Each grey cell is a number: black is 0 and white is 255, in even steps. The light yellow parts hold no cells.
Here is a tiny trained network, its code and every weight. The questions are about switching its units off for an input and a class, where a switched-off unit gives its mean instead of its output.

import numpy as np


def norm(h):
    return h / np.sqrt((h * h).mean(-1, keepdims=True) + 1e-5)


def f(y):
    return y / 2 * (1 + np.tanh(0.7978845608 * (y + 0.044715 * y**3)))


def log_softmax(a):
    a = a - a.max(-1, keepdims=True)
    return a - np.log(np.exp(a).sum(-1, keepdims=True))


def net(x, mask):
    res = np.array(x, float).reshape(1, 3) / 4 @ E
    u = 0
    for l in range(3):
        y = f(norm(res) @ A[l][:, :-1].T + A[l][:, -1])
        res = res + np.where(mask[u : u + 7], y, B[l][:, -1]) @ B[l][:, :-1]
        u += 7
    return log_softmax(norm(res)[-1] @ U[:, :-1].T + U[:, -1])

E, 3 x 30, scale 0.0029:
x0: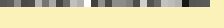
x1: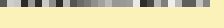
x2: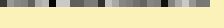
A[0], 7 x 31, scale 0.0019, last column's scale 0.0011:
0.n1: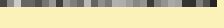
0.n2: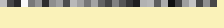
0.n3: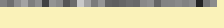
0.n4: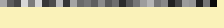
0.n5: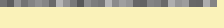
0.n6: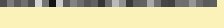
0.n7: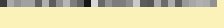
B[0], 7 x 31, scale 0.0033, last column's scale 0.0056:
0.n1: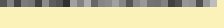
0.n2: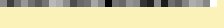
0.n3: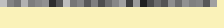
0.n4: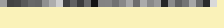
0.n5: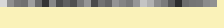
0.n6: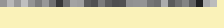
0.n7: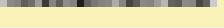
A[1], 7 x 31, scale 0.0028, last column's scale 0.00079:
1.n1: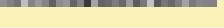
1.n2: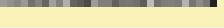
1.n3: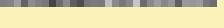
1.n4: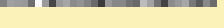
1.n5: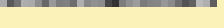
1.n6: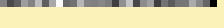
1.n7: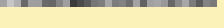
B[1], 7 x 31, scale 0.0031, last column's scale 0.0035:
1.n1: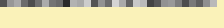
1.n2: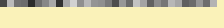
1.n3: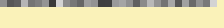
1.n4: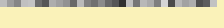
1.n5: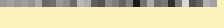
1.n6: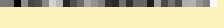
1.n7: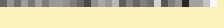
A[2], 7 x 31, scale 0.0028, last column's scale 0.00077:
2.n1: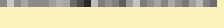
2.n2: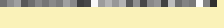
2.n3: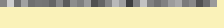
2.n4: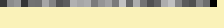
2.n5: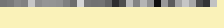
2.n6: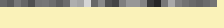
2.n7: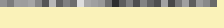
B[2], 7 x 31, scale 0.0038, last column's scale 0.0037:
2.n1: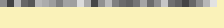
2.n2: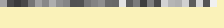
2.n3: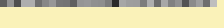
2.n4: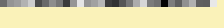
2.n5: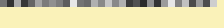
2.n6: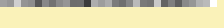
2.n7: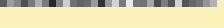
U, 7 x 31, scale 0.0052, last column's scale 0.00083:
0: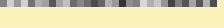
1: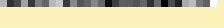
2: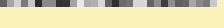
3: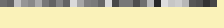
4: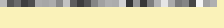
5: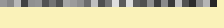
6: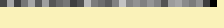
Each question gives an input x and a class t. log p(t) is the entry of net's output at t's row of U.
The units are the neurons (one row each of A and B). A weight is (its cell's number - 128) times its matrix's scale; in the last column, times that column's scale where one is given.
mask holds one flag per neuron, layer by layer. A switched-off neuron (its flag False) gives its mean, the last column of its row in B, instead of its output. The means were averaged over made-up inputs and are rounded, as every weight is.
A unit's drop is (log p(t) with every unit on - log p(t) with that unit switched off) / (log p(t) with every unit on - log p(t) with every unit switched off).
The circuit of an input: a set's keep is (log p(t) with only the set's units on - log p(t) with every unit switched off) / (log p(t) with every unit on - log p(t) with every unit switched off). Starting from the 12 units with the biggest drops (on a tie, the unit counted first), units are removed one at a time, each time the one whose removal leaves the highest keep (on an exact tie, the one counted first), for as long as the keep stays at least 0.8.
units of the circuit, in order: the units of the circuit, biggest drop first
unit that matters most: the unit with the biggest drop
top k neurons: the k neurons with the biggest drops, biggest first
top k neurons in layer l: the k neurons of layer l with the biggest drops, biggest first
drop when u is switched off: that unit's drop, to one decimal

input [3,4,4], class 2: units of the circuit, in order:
[2.n4; 0.n2]
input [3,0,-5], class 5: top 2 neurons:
[2.n7; 1.n5]
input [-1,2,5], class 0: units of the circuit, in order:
[0.n2; 1.n4]
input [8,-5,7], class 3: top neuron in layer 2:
[2.n5]
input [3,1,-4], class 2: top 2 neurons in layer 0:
[0.n2; 0.n1]
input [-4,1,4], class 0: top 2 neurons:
[0.n2; 1.n4]
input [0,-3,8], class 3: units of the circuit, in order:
[1.n4; 2.n5; 0.n2]
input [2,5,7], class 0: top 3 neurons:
[0.n2; 1.n4; 2.n5]
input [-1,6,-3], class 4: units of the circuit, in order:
[2.n2; 0.n6]
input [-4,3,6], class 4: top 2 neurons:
[2.n2; 0.n7]
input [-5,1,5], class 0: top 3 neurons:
[0.n2; 1.n4; 0.n6]
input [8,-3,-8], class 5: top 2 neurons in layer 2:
[2.n7; 2.n4]
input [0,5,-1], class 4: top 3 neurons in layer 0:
[0.n7; 0.n6; 0.n4]
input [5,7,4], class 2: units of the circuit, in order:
[2.n4]
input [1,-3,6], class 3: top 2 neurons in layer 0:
[0.n6; 0.n2]
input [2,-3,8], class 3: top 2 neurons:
[2.n5; 1.n4]
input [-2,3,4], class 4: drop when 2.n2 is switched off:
0.1
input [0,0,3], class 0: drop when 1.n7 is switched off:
0.4
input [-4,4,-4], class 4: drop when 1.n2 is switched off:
0.0
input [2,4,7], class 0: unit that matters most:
1.n4
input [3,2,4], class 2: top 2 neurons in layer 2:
[2.n2; 2.n7]
